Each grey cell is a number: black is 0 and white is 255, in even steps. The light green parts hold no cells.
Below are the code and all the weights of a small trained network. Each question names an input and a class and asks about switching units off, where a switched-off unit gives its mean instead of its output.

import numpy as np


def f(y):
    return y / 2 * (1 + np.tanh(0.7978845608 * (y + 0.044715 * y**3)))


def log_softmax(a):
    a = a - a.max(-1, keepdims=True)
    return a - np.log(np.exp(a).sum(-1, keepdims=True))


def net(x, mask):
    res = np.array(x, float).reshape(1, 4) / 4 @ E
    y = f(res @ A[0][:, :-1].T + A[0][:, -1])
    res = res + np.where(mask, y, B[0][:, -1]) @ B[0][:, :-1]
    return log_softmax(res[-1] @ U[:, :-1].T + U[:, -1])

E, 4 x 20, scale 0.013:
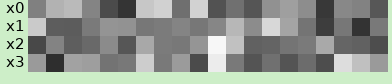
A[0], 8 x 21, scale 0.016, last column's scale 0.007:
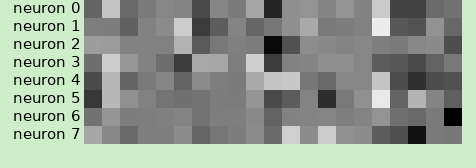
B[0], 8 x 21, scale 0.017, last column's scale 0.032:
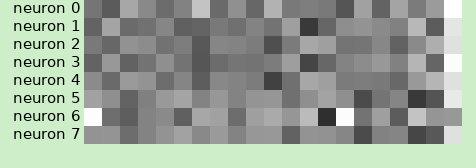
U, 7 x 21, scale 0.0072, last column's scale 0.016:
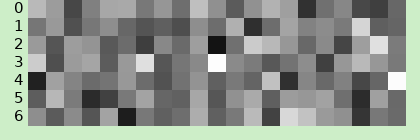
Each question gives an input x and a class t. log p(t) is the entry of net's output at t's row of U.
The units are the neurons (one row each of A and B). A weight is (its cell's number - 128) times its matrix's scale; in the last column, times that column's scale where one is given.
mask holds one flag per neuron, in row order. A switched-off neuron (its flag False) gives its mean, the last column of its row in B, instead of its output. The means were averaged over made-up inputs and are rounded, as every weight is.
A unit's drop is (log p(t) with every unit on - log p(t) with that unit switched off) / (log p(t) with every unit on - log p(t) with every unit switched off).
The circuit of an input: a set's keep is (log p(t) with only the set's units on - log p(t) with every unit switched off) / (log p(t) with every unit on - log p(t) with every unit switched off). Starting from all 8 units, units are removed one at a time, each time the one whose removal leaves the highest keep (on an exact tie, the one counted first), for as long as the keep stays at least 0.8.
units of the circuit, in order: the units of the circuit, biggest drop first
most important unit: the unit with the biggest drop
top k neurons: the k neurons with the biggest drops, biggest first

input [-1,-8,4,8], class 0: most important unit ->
neuron 0
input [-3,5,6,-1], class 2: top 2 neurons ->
[neuron 4; neuron 5]
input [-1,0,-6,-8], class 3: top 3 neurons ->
[neuron 0; neuron 6; neuron 4]
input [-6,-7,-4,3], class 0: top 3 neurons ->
[neuron 5; neuron 3; neuron 0]
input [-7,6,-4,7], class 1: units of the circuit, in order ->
[neuron 0; neuron 5]
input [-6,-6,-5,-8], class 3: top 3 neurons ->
[neuron 0; neuron 6; neuron 3]
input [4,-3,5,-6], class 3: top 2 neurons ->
[neuron 0; neuron 2]
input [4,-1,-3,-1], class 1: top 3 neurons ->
[neuron 3; neuron 4; neuron 7]
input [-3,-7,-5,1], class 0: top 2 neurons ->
[neuron 5; neuron 4]
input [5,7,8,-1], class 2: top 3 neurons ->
[neuron 4; neuron 5; neuron 1]
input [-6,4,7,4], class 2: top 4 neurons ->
[neuron 4; neuron 3; neuron 0; neuron 5]
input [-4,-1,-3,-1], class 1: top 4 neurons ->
[neuron 1; neuron 4; neuron 7; neuron 0]
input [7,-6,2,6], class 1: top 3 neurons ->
[neuron 0; neuron 7; neuron 2]
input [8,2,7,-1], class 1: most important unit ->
neuron 3
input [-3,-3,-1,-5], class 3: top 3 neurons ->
[neuron 0; neuron 3; neuron 6]
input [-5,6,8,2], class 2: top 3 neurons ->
[neuron 4; neuron 5; neuron 3]
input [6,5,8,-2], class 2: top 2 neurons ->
[neuron 4; neuron 1]
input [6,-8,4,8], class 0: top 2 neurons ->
[neuron 0; neuron 5]
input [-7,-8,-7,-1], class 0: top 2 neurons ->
[neuron 5; neuron 3]
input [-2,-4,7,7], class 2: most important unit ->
neuron 0
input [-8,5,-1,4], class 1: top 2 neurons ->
[neuron 1; neuron 5]
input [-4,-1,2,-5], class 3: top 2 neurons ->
[neuron 0; neuron 3]
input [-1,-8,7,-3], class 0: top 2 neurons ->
[neuron 5; neuron 2]
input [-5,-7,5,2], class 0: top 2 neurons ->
[neuron 5; neuron 3]
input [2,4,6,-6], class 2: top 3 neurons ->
[neuron 4; neuron 5; neuron 6]
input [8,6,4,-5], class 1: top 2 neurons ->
[neuron 3; neuron 5]
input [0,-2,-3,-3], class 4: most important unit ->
neuron 4
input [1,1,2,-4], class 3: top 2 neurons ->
[neuron 0; neuron 2]
